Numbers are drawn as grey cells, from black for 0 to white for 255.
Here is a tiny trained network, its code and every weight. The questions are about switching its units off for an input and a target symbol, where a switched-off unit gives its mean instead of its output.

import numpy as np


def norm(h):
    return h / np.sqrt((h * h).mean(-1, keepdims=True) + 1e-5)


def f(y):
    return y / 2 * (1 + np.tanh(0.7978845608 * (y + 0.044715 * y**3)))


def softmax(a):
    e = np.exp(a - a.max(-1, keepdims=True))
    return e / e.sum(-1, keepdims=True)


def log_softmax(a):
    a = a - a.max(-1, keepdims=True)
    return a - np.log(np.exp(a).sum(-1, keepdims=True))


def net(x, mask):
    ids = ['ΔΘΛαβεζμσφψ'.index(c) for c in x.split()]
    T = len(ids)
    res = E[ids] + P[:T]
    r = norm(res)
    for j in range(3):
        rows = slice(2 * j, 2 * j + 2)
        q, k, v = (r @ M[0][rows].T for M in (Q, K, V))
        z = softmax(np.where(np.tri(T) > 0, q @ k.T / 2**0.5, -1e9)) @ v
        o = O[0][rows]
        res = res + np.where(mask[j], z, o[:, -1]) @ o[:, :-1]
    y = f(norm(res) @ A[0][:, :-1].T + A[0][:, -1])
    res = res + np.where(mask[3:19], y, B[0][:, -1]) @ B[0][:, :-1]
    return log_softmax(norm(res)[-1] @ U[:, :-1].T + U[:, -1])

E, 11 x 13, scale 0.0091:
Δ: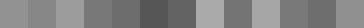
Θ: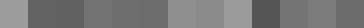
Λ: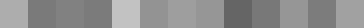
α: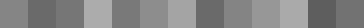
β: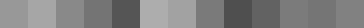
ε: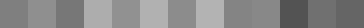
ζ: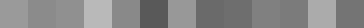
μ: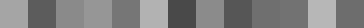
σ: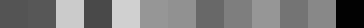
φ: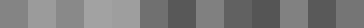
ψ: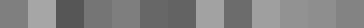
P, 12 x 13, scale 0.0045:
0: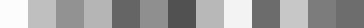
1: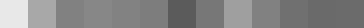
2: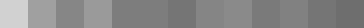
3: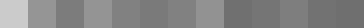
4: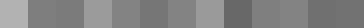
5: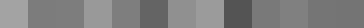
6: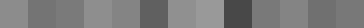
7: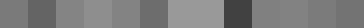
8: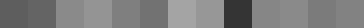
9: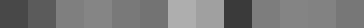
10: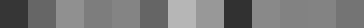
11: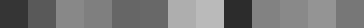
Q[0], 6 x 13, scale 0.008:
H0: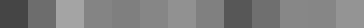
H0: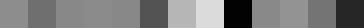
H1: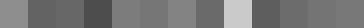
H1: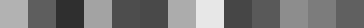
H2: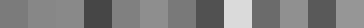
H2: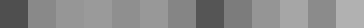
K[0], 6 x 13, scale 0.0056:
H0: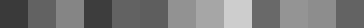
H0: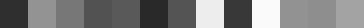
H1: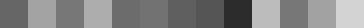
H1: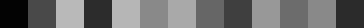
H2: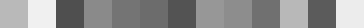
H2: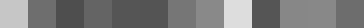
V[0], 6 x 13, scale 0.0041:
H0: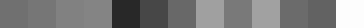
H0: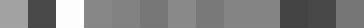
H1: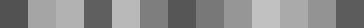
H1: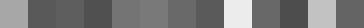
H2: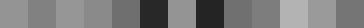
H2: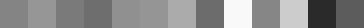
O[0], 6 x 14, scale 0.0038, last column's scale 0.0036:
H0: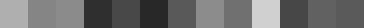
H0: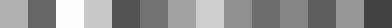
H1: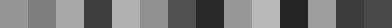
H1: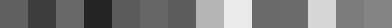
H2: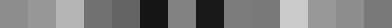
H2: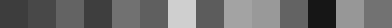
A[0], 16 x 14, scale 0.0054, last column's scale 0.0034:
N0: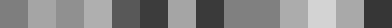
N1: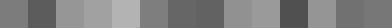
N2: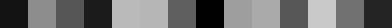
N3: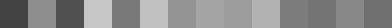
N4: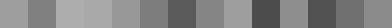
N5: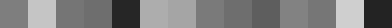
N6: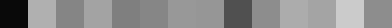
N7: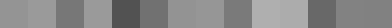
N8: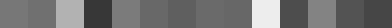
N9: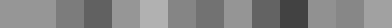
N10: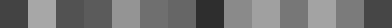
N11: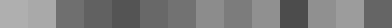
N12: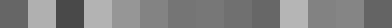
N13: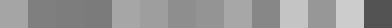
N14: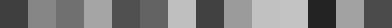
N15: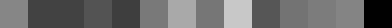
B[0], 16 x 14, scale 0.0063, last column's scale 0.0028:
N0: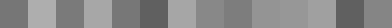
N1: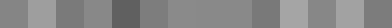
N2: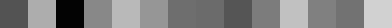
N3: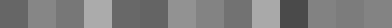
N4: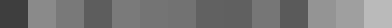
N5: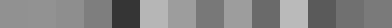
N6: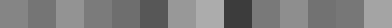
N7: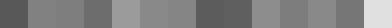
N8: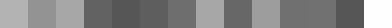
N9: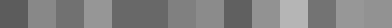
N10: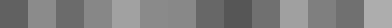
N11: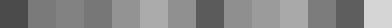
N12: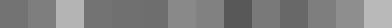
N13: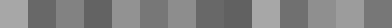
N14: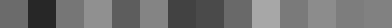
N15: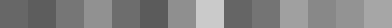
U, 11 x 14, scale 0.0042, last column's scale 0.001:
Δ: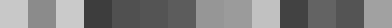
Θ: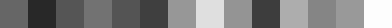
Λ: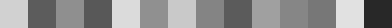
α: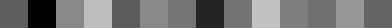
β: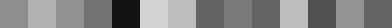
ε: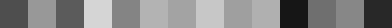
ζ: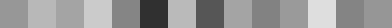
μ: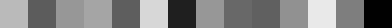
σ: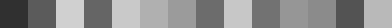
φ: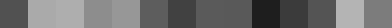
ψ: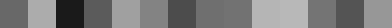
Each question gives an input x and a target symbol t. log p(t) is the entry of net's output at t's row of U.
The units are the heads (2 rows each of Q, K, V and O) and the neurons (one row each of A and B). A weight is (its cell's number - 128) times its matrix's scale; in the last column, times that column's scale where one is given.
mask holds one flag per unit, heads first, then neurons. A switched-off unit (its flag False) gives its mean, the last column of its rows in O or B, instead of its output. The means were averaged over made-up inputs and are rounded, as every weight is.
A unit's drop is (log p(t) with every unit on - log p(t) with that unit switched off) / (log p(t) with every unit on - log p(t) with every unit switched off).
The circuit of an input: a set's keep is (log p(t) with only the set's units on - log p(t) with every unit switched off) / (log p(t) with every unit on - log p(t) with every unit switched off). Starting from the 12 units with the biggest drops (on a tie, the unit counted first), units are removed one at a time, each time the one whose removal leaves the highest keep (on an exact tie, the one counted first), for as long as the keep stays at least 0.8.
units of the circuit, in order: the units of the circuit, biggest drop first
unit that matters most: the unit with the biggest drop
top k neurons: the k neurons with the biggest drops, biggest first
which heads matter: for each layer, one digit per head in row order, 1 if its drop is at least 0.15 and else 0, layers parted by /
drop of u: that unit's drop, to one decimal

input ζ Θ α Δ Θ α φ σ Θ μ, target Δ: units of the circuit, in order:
[H0, H1, N8]
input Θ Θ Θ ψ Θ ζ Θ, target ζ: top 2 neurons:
[N0, N2]
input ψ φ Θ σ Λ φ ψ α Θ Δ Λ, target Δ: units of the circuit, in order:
[H0, H1, N8]
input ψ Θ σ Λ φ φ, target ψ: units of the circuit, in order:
[H1, H0, N2]
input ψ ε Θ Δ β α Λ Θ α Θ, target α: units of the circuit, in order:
[H1, N14, H2]
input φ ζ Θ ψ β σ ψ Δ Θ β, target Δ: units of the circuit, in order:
[H1, N8]
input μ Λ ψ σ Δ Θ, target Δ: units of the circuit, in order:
[H1, H0]
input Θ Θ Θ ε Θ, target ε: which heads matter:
001
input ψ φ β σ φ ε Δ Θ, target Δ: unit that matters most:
H0
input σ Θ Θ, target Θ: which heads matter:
101
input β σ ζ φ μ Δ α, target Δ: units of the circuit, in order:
[H1, N8]
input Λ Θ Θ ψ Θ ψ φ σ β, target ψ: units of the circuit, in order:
[H0, H1, N2]
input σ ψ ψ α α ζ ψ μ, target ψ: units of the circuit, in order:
[N2, H0, H1]
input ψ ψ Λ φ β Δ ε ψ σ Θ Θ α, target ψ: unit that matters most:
H1
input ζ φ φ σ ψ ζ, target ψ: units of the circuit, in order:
[H0, H1, N2]
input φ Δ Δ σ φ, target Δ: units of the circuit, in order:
[H1, H0]
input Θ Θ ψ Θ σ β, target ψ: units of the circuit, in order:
[H1, H0, N2]
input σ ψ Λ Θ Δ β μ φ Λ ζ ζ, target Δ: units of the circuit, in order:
[H1, N8]
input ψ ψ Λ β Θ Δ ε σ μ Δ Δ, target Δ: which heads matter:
000
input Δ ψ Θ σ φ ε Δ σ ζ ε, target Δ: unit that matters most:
H0
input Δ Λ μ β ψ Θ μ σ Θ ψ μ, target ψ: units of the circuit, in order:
[H0, N2]
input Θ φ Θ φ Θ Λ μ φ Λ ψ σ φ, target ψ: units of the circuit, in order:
[H0, H1, N2]
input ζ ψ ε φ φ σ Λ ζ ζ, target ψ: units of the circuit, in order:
[H1, H0, N2]
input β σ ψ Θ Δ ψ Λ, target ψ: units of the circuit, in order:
[H1, N2, H0]
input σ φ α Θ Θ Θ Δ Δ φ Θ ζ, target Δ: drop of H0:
0.7
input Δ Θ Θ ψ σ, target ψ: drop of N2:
0.7
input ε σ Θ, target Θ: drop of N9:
0.2
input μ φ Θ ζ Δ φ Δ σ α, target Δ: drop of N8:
0.2
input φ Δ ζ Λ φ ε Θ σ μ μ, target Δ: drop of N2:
0.1
